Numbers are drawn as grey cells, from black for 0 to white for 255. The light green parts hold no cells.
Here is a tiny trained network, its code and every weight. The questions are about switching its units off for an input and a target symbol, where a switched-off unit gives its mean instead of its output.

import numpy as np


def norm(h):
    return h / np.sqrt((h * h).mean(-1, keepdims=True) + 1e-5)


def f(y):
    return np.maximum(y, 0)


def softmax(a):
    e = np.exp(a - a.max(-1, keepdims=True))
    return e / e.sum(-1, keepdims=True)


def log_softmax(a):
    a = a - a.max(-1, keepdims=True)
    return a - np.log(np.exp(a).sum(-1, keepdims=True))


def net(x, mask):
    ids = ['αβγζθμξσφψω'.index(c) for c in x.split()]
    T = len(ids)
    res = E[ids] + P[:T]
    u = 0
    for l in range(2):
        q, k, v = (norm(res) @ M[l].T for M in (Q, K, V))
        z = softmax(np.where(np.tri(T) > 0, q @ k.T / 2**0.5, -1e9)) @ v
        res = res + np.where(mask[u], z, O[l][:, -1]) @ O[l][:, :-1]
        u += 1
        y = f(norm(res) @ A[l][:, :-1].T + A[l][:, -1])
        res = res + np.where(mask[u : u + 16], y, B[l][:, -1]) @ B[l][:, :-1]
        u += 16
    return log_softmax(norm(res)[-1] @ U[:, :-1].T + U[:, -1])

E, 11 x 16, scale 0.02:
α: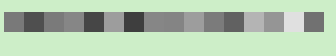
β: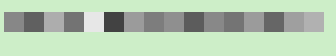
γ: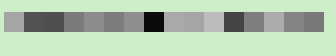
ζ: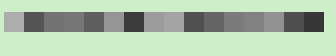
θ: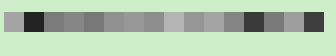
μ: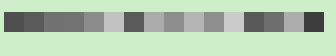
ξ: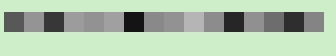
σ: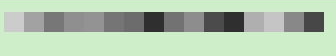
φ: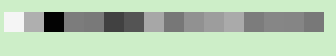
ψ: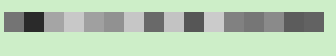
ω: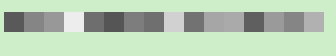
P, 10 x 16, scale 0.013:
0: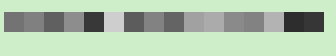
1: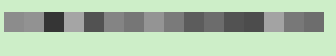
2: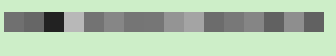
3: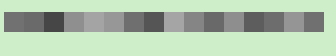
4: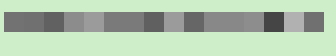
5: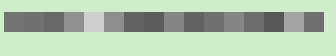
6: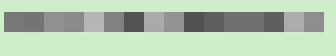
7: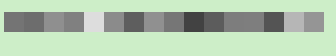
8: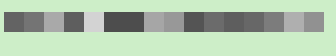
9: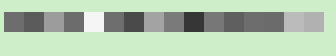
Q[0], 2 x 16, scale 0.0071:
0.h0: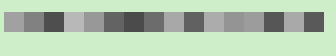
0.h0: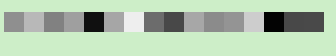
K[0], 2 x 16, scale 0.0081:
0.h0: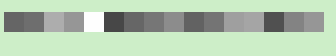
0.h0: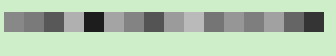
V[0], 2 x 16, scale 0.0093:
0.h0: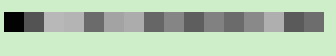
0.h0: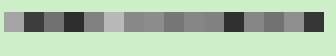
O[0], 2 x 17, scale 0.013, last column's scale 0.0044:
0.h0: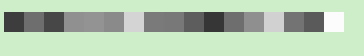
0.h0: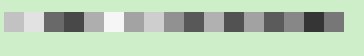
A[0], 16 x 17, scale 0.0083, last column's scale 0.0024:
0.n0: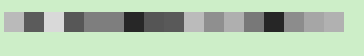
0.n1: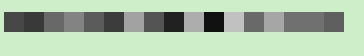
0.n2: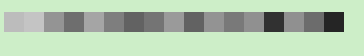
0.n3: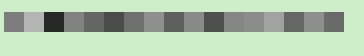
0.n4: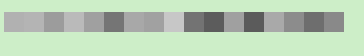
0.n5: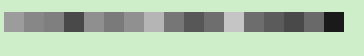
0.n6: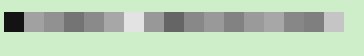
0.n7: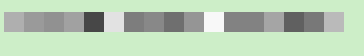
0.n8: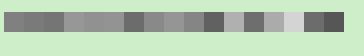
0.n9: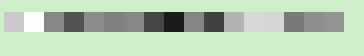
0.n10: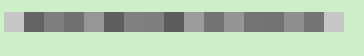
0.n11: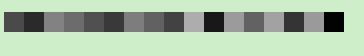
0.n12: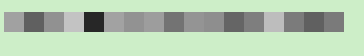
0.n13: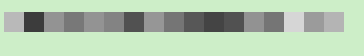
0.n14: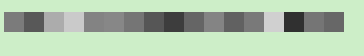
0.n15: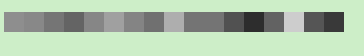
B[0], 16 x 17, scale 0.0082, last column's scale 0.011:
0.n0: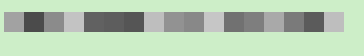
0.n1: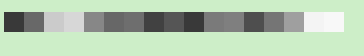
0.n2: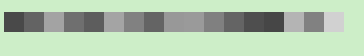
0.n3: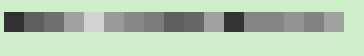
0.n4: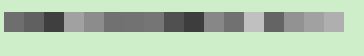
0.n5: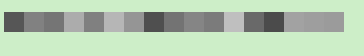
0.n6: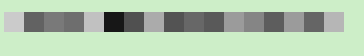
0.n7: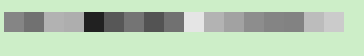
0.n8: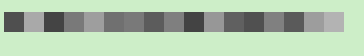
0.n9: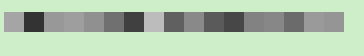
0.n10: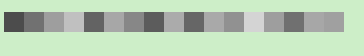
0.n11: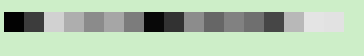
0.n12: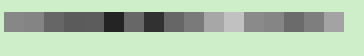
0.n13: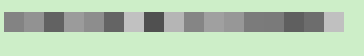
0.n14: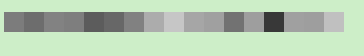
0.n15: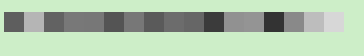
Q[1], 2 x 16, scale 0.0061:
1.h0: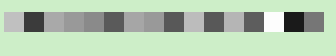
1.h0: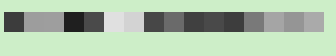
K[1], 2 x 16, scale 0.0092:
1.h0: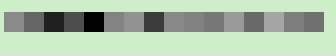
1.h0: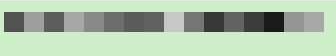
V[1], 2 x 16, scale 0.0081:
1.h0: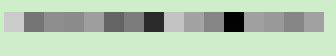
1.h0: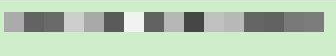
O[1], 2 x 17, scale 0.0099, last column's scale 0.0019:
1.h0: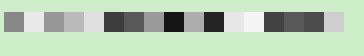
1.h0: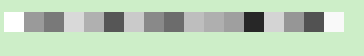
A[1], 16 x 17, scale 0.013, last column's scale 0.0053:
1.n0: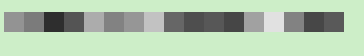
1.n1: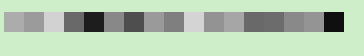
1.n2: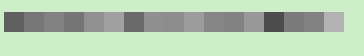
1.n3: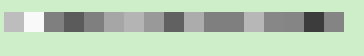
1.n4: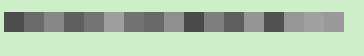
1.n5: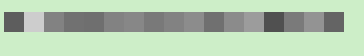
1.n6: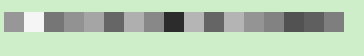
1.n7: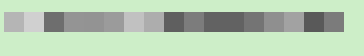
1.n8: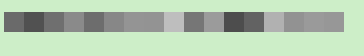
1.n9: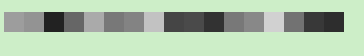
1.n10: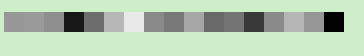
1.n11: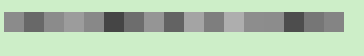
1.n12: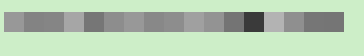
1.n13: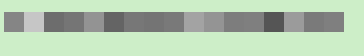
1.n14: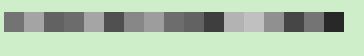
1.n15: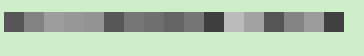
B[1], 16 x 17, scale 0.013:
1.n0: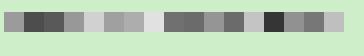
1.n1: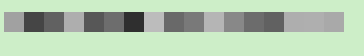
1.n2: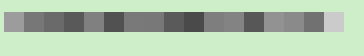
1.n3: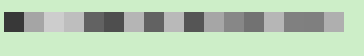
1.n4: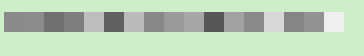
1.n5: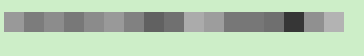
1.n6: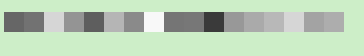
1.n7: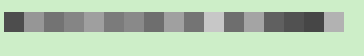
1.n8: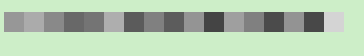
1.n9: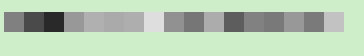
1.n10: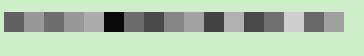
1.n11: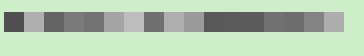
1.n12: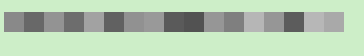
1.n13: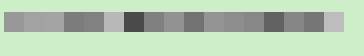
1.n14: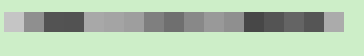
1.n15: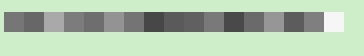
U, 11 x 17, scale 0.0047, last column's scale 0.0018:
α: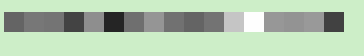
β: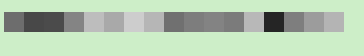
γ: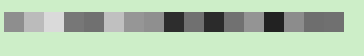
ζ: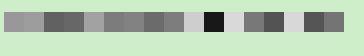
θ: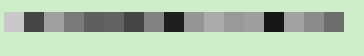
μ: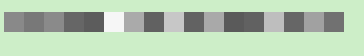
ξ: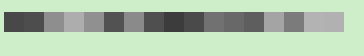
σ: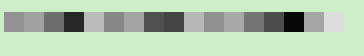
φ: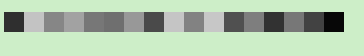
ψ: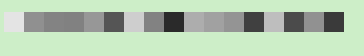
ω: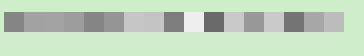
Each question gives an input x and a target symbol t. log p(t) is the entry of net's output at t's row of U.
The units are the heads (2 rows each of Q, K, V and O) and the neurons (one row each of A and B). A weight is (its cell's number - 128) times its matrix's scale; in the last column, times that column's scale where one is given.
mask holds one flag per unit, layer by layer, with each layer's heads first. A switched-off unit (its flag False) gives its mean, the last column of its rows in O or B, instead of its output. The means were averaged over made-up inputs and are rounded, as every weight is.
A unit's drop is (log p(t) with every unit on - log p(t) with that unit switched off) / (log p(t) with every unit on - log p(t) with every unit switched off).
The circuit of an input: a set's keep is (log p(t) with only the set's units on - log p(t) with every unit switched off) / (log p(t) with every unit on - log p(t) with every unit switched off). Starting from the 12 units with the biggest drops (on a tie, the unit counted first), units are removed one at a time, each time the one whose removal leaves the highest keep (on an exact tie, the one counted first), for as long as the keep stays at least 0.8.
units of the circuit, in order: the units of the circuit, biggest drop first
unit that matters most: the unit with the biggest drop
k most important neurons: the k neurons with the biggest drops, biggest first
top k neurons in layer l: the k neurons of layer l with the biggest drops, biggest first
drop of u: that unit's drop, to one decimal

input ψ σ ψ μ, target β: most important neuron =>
0.n6
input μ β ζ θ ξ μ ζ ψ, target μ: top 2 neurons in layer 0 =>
0.n11; 0.n2
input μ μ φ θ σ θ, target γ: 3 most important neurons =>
0.n9; 1.n6; 0.n15
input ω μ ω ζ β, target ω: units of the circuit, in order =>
1.h0; 1.n6; 0.n1; 0.n11
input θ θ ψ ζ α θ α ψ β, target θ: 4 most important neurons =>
0.n0; 1.n8; 1.n4; 0.n1
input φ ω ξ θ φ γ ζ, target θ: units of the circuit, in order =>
0.h0; 1.n1
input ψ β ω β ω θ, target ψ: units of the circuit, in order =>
1.h0; 0.n11
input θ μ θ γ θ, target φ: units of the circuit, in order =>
0.h0; 0.n11; 0.n1; 1.n3
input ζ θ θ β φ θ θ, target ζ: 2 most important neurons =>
1.n8; 1.n4
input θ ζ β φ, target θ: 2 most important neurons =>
1.n8; 1.n4
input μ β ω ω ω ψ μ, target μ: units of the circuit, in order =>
1.h0; 0.h0; 0.n11; 0.n6
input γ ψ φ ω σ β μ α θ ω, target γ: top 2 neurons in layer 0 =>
0.n7; 0.n11
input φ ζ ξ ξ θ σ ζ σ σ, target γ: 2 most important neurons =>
1.n6; 0.n9
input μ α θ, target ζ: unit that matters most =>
1.h0
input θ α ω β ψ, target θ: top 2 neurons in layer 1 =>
1.n8; 1.n4
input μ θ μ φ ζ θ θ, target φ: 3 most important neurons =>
0.n11; 0.n1; 1.n3
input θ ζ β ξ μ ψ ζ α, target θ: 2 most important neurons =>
0.n0; 1.n8
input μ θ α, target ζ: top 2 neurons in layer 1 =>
1.n8; 1.n10
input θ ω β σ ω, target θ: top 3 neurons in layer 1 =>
1.n8; 1.n4; 1.n12
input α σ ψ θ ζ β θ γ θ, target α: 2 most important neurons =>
0.n0; 1.n4
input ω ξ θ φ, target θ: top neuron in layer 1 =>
1.n1
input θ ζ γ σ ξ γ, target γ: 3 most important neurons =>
0.n9; 1.n6; 0.n11
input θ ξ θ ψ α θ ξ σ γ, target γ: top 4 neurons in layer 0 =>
0.n9; 0.n11; 0.n1; 0.n13
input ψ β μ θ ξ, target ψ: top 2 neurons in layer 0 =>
0.n14; 0.n11
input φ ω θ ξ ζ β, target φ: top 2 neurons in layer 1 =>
1.n11; 1.n4
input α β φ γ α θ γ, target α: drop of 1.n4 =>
0.2
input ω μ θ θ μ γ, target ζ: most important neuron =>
1.n10
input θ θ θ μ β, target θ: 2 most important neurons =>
0.n0; 1.n8
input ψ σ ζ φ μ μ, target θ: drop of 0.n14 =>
-0.1
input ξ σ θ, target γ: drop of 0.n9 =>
0.9
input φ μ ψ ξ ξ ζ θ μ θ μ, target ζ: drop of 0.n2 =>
0.0
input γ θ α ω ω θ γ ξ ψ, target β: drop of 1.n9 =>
0.1
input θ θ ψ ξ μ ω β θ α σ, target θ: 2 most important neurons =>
1.n8; 1.n4
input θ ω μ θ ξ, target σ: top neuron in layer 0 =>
0.n0
